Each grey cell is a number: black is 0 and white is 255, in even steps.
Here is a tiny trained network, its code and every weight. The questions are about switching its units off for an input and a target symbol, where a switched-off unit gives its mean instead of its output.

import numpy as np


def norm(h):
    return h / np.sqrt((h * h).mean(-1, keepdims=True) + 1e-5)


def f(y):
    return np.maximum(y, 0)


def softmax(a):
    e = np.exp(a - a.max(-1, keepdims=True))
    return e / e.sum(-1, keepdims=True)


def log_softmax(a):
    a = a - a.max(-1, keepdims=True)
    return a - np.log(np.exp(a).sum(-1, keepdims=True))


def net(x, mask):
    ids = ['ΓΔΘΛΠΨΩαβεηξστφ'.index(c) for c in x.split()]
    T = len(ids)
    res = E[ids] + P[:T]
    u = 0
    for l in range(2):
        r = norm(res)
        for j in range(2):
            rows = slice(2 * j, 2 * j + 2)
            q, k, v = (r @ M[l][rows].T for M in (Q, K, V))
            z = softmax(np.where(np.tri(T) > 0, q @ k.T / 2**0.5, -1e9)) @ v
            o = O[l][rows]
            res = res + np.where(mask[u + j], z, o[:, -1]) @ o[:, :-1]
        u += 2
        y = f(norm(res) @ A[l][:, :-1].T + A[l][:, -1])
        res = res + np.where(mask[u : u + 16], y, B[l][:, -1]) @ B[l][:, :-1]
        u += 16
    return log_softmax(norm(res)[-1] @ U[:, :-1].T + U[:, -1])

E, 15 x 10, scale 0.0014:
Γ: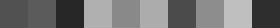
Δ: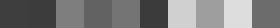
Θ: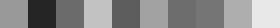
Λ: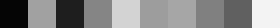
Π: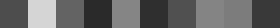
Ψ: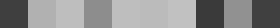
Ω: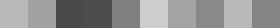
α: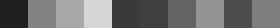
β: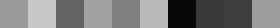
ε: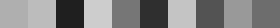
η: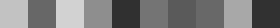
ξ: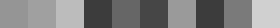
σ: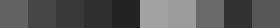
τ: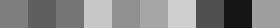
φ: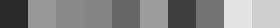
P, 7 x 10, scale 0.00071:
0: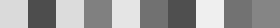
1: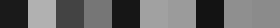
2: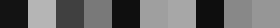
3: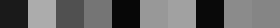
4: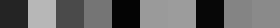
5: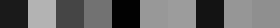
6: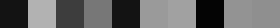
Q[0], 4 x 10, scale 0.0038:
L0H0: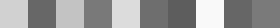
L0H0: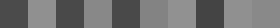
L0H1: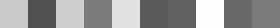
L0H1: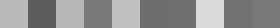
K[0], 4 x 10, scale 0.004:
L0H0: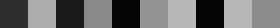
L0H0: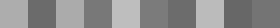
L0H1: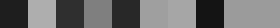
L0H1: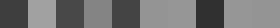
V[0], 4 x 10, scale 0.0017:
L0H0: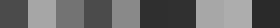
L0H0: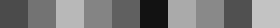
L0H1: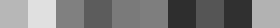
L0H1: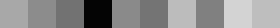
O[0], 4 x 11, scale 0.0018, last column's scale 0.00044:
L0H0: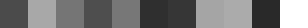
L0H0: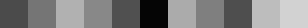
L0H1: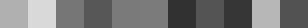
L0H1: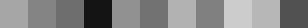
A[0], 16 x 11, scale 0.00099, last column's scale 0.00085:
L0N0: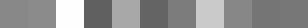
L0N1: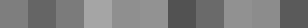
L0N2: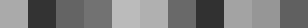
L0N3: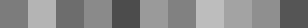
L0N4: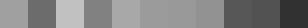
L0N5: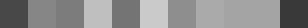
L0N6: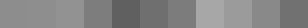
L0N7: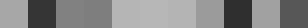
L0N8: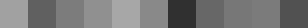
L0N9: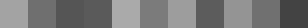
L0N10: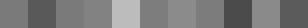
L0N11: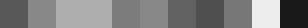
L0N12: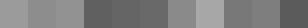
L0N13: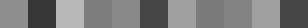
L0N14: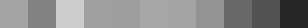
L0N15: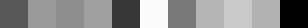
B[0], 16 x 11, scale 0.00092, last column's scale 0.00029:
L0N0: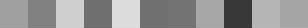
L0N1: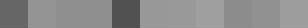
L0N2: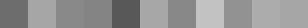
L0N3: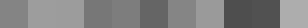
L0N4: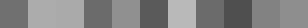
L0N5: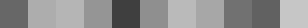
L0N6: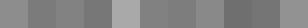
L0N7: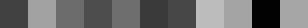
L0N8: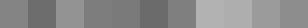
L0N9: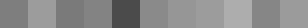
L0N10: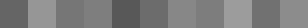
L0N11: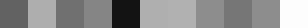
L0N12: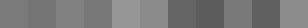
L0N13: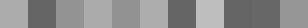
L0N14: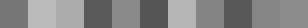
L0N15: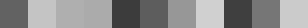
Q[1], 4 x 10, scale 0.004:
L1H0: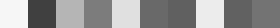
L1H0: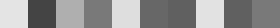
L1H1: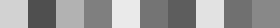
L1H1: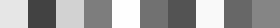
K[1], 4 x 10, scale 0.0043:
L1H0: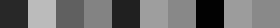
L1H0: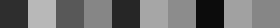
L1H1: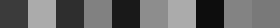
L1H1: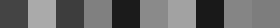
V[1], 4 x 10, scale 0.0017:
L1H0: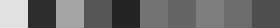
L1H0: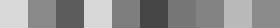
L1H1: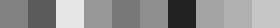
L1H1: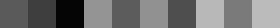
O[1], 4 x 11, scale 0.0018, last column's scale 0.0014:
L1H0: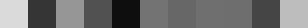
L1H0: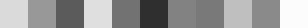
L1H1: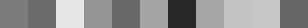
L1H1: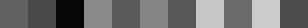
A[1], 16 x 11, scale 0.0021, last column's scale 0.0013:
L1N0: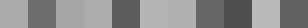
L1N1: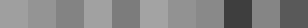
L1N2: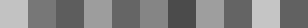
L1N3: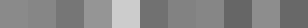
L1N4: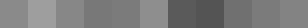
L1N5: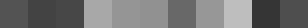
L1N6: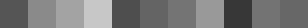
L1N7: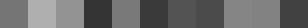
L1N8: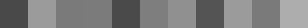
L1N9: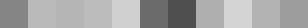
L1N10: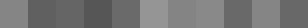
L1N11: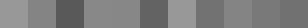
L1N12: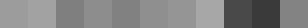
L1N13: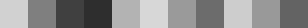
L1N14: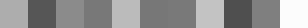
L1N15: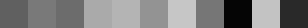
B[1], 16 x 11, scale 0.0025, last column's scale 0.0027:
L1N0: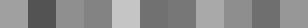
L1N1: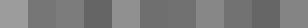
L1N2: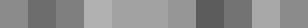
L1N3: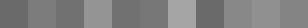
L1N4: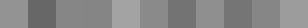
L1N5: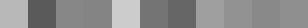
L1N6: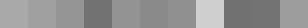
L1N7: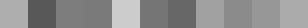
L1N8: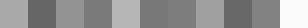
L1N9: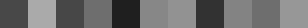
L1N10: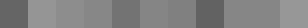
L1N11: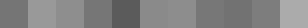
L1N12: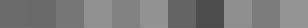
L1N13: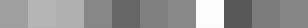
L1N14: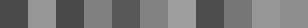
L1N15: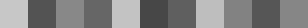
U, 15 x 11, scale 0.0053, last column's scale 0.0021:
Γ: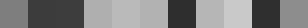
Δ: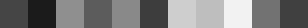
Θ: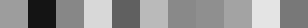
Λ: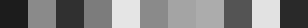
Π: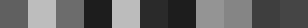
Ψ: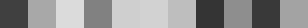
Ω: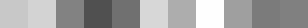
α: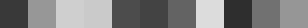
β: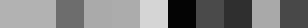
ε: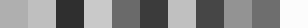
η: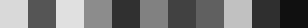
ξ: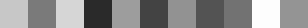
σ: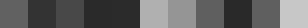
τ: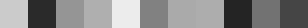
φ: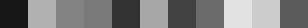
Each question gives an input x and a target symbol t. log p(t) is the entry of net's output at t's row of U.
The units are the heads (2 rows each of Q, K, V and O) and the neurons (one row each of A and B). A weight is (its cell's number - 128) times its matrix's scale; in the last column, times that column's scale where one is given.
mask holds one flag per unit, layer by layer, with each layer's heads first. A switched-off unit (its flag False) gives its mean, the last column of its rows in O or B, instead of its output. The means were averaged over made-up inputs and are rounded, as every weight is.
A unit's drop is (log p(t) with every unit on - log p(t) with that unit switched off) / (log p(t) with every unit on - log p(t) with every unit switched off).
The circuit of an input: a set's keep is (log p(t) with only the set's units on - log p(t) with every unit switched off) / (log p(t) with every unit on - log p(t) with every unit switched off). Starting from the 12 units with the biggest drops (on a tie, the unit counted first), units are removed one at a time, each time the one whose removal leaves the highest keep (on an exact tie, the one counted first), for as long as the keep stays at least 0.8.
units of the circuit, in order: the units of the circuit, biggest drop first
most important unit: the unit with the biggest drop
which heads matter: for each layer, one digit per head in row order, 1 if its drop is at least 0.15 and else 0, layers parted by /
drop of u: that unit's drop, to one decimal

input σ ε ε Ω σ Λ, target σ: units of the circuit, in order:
L1H0
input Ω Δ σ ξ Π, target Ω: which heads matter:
11 / 00
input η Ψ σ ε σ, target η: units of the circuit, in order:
L1H1, L1H0
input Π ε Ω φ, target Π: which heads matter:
10 / 00
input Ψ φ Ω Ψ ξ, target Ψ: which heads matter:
00 / 11
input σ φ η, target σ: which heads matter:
00 / 11
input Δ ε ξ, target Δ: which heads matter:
01 / 00
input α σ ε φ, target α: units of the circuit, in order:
L0H1, L0H0
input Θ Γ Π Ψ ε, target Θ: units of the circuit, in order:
L1H1, L0H0
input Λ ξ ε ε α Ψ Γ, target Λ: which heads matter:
00 / 10
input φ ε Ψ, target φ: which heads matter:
00 / 01
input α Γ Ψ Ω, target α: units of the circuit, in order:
L0H1, L0H0, L1H1
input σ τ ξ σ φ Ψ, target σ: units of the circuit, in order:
L1H0, L1H1
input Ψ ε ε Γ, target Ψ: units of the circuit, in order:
L1H1
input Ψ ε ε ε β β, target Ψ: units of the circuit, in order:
L1H1, L1H0
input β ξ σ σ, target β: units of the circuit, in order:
L0H1, L0H0
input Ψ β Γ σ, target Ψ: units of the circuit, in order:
L1H1, L1H0
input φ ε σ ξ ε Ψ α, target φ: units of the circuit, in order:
L1H1, L1N9
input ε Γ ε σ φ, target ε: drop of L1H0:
0.7
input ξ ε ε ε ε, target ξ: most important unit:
L0H1
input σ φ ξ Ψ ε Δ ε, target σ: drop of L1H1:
0.1
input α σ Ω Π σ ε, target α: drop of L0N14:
0.0
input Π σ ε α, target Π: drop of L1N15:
0.0
